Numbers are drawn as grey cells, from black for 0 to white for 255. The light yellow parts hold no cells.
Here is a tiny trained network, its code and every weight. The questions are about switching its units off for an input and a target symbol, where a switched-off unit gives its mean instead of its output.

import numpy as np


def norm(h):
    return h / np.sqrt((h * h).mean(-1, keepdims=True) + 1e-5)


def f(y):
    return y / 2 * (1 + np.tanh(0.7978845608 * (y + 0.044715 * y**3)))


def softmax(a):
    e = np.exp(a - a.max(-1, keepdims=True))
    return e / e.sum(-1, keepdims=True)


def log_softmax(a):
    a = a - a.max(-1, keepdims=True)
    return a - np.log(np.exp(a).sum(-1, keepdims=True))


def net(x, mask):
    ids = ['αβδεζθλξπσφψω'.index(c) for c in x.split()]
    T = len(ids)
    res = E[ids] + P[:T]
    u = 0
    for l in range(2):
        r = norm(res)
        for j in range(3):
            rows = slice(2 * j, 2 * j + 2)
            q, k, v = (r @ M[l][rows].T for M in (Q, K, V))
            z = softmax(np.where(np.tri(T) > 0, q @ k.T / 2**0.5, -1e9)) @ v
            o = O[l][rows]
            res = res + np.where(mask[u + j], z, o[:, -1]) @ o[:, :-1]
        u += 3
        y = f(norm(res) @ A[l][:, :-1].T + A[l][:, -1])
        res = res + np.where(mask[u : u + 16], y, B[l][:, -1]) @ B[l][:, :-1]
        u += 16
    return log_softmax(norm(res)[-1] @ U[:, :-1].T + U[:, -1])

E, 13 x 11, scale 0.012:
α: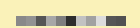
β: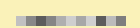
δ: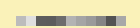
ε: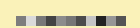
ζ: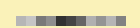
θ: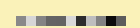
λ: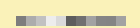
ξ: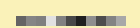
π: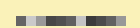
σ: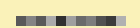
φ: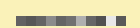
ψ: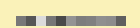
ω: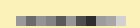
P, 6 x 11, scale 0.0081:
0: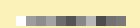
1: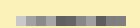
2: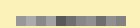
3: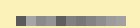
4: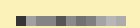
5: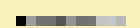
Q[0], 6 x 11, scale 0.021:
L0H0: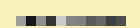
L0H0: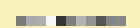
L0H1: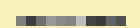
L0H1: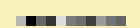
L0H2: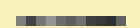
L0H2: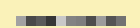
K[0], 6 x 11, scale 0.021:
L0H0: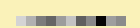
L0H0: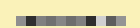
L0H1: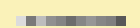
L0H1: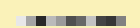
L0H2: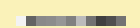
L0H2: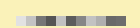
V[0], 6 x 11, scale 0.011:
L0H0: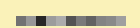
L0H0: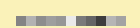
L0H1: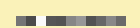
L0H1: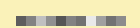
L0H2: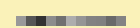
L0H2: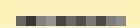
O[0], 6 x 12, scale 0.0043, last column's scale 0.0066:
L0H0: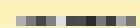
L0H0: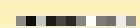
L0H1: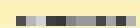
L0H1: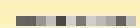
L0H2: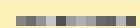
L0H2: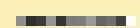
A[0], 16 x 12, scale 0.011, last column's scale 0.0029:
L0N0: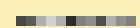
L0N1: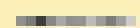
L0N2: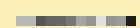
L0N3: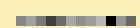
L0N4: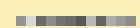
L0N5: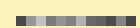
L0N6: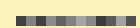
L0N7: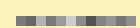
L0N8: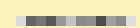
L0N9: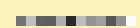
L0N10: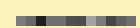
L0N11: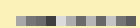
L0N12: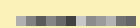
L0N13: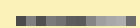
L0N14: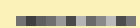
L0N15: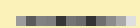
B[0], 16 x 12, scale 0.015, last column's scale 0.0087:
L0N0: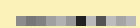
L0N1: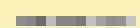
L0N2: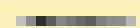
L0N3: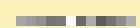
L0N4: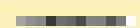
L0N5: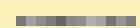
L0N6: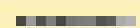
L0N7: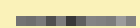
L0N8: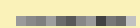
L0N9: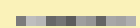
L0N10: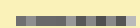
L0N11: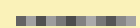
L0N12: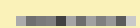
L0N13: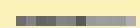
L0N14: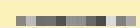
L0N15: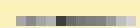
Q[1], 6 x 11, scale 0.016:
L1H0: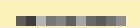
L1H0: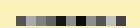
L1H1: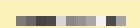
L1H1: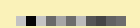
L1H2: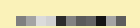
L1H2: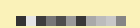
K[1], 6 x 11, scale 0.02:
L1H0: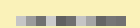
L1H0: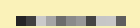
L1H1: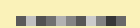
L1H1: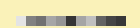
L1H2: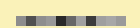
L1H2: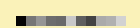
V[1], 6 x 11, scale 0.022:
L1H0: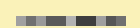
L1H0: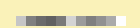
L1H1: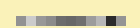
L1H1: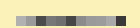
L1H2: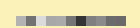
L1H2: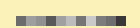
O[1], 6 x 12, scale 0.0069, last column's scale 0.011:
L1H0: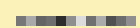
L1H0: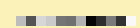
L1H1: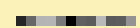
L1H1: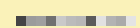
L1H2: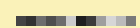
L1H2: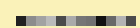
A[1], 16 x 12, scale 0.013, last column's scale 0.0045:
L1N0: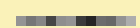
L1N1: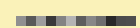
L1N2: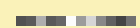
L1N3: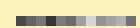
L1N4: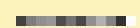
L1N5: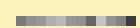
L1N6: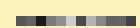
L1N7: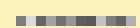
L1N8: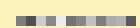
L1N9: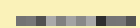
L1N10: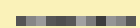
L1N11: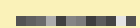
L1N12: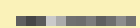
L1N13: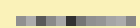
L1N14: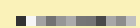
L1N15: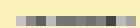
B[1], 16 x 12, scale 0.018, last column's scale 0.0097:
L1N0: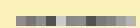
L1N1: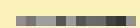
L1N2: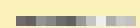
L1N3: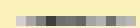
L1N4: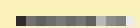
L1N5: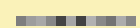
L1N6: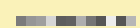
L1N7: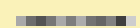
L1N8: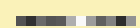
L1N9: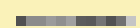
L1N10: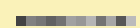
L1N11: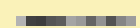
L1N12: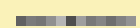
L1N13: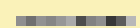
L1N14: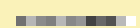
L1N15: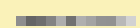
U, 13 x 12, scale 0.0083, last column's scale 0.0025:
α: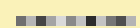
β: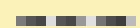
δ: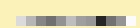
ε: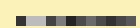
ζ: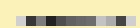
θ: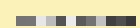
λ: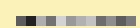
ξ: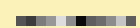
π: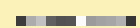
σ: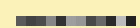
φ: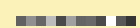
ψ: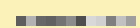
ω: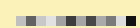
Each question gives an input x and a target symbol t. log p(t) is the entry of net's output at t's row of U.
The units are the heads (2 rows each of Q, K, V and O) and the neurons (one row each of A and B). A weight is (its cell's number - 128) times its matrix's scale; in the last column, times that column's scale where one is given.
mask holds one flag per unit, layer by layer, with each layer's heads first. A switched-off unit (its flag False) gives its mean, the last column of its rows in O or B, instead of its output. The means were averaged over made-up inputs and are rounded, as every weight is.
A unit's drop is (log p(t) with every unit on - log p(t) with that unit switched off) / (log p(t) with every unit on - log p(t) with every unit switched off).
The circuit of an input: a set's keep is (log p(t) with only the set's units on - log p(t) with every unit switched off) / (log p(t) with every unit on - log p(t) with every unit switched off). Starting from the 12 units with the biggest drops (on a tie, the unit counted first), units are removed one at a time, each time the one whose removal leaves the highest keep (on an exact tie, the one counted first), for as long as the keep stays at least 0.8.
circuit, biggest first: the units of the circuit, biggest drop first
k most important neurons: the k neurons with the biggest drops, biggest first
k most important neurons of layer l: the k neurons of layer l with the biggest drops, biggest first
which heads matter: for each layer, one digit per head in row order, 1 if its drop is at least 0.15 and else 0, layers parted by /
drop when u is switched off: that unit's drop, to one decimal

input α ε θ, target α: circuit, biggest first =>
(L0H0)
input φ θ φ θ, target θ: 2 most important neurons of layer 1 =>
(L1N1, L1N2)
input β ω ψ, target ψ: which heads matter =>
010 / 100
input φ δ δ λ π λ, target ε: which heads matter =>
011 / 010
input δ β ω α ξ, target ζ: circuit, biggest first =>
(L1H2, L0N15)
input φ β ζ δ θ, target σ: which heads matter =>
000 / 001
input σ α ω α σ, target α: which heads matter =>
100 / 001
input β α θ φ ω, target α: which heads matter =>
100 / 100
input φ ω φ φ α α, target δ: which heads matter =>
000 / 010
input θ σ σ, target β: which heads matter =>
000 / 011
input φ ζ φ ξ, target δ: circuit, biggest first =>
(L1H1, L1N4)
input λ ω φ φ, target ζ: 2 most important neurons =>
(L0N15, L0N0)
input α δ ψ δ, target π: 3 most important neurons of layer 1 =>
(L1N6, L1N2, L1N14)
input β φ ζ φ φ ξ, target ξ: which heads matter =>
100 / 100
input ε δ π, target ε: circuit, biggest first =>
(L1H1, L1N2)
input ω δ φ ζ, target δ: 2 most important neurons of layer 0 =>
(L0N8, L0N14)
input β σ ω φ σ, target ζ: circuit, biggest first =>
(L0N15, L1H2)
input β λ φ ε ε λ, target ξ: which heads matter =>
001 / 001
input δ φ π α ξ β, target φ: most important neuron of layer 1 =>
(L1N6)
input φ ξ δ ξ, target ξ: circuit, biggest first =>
(L0N0)
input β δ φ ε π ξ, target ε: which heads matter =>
000 / 001
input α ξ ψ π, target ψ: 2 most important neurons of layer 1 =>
(L1N3, L1N2)
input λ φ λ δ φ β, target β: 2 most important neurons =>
(L0N11, L1N14)
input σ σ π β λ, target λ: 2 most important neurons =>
(L1N8, L0N0)
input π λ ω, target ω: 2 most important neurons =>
(L0N15, L0N4)
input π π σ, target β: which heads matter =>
001 / 011
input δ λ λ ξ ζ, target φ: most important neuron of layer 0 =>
(L0N10)
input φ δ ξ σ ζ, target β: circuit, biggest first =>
(L1H2, L0N6, L1H1)
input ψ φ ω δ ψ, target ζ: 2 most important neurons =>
(L0N15, L0N13)
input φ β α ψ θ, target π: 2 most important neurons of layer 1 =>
(L1N6, L1N2)
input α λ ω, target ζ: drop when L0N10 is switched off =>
0.1
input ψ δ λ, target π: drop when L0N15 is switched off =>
0.1
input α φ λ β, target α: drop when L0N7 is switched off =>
-0.1
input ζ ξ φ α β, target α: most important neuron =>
(L0N12)
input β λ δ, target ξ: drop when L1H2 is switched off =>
0.4
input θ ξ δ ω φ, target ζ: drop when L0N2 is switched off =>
-0.1
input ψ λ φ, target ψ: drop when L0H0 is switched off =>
-0.1
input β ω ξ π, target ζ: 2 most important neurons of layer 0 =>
(L0N15, L0N3)
